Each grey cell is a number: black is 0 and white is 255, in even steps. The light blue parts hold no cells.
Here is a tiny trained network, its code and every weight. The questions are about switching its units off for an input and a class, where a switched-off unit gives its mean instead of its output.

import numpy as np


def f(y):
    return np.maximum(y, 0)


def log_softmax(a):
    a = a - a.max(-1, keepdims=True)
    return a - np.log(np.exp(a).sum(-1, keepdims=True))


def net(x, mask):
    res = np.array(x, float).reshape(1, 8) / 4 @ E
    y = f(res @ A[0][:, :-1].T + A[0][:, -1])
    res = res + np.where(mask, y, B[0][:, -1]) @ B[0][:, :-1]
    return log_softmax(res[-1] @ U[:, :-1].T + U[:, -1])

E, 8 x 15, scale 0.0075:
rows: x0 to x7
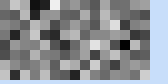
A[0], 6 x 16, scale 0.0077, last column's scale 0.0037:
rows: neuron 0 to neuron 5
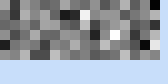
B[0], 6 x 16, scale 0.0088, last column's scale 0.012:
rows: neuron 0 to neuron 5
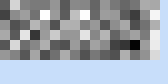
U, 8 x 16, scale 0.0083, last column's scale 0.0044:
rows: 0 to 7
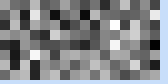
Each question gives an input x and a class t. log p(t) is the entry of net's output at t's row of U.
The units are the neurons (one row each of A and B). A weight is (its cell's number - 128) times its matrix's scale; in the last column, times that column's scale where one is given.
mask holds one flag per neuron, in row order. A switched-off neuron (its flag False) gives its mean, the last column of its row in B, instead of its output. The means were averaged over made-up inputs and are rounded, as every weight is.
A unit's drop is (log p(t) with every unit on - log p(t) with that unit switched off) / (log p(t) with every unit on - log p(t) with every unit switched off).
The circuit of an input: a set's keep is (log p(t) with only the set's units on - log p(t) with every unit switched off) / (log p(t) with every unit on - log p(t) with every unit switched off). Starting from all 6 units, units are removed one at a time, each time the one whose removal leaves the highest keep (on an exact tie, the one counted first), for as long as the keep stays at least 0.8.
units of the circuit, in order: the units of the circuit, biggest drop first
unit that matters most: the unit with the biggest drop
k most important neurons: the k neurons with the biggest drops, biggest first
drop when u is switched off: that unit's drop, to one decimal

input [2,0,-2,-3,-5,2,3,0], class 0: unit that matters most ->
neuron 3
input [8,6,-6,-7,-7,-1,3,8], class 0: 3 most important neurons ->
neuron 5; neuron 2; neuron 3
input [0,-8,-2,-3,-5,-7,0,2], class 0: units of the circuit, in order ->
neuron 3; neuron 4
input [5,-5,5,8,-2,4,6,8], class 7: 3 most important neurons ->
neuron 0; neuron 3; neuron 5
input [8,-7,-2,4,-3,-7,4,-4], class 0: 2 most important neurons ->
neuron 3; neuron 5
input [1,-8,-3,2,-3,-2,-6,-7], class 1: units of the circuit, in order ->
neuron 1; neuron 4
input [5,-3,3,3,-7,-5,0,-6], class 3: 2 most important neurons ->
neuron 1; neuron 3
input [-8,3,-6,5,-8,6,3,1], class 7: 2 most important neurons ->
neuron 3; neuron 0
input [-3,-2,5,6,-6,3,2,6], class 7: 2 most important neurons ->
neuron 3; neuron 0
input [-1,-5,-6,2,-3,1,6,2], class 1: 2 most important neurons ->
neuron 3; neuron 0
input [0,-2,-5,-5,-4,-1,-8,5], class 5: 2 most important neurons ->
neuron 2; neuron 1
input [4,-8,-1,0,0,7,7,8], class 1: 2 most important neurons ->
neuron 3; neuron 1
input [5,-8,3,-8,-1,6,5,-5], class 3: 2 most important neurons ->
neuron 4; neuron 1
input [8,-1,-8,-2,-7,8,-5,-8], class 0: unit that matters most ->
neuron 5
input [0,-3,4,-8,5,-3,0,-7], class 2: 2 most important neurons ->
neuron 3; neuron 4
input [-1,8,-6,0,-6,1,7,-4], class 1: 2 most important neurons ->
neuron 3; neuron 4
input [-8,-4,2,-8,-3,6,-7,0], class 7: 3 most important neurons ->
neuron 3; neuron 1; neuron 5
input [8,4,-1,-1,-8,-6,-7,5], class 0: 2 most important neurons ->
neuron 5; neuron 2
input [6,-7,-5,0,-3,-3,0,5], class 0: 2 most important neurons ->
neuron 3; neuron 5
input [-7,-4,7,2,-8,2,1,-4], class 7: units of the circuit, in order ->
neuron 3
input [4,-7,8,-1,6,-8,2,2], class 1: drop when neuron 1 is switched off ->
0.5
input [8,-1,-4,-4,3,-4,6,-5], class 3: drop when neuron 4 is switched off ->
0.1
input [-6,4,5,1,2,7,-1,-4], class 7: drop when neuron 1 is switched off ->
0.0
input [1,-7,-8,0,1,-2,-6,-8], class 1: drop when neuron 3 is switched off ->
0.1
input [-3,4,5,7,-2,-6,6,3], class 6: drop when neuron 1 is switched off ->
0.4
